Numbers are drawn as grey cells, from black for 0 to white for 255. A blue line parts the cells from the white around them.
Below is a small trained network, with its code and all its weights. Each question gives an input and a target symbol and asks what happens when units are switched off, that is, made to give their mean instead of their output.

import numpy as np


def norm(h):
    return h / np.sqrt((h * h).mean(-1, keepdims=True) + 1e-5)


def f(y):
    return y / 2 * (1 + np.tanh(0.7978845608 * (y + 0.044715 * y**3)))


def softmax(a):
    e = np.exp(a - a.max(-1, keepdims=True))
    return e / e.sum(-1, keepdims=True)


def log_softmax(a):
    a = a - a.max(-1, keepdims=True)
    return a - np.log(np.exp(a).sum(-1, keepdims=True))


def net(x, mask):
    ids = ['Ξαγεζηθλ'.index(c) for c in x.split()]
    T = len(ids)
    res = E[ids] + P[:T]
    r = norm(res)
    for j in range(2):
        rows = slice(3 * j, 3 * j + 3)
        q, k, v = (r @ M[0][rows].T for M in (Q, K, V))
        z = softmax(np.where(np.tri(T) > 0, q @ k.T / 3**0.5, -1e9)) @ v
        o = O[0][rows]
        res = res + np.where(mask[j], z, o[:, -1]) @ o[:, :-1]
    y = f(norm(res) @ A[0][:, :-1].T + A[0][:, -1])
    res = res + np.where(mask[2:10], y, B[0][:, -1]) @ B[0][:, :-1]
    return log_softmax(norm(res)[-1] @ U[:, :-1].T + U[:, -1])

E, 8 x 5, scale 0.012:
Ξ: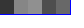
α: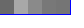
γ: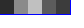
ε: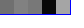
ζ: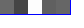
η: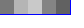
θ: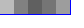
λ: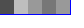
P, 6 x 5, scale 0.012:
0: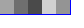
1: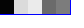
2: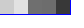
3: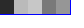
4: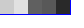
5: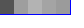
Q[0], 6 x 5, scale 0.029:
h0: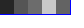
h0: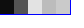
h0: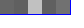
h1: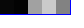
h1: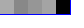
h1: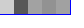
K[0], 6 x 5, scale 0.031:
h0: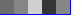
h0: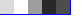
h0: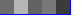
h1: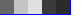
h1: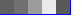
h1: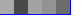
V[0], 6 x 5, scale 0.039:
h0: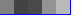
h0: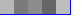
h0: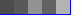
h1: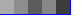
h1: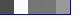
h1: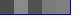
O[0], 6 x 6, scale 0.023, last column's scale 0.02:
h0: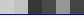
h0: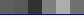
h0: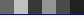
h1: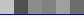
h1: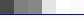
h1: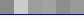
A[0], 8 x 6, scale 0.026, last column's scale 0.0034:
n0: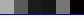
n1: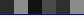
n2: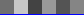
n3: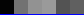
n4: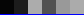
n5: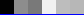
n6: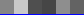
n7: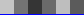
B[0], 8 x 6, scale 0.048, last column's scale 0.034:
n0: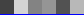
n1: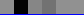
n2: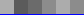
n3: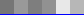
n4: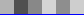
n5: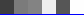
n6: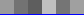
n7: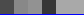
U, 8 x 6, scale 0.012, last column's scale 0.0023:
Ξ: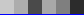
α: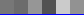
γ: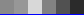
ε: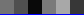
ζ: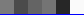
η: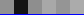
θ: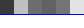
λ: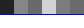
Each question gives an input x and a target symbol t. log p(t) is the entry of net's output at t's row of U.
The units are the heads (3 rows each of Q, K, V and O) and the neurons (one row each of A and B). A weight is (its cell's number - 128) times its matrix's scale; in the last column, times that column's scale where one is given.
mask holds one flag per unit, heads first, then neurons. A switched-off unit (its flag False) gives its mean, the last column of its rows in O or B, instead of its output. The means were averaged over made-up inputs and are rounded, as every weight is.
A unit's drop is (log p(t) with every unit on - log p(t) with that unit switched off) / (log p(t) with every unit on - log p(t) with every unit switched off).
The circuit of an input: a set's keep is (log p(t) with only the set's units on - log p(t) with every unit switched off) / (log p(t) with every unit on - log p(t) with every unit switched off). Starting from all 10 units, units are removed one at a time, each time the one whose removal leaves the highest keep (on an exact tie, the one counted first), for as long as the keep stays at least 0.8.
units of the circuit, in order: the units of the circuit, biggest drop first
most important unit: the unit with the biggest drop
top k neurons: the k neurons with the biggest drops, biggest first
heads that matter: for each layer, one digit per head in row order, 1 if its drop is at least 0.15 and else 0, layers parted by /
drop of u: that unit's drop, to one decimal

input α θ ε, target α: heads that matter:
10
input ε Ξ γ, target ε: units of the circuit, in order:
[h0, n1, n5]
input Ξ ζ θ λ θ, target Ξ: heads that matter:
10
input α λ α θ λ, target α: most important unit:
h0
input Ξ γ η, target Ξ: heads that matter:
10
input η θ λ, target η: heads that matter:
01
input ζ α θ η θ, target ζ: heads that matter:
01
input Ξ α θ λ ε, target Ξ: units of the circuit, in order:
[h0, n5]
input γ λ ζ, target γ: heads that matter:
11
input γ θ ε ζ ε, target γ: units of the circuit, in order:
[h0, h1, n5]
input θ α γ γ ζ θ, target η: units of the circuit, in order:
[h1, n5]
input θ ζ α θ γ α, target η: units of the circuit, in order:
[h0, n0]
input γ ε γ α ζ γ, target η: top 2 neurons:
[n0, n4]
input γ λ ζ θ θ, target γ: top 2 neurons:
[n5, n4]
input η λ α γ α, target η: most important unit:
h1
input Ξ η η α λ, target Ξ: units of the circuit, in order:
[h0, n5]
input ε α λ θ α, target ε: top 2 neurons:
[n1, n5]
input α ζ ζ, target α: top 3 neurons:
[n5, n4, n0]
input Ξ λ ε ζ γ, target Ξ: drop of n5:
0.2
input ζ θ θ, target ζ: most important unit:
h1
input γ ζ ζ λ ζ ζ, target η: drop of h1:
0.5
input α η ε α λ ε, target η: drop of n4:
0.2
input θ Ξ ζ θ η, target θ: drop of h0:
0.6
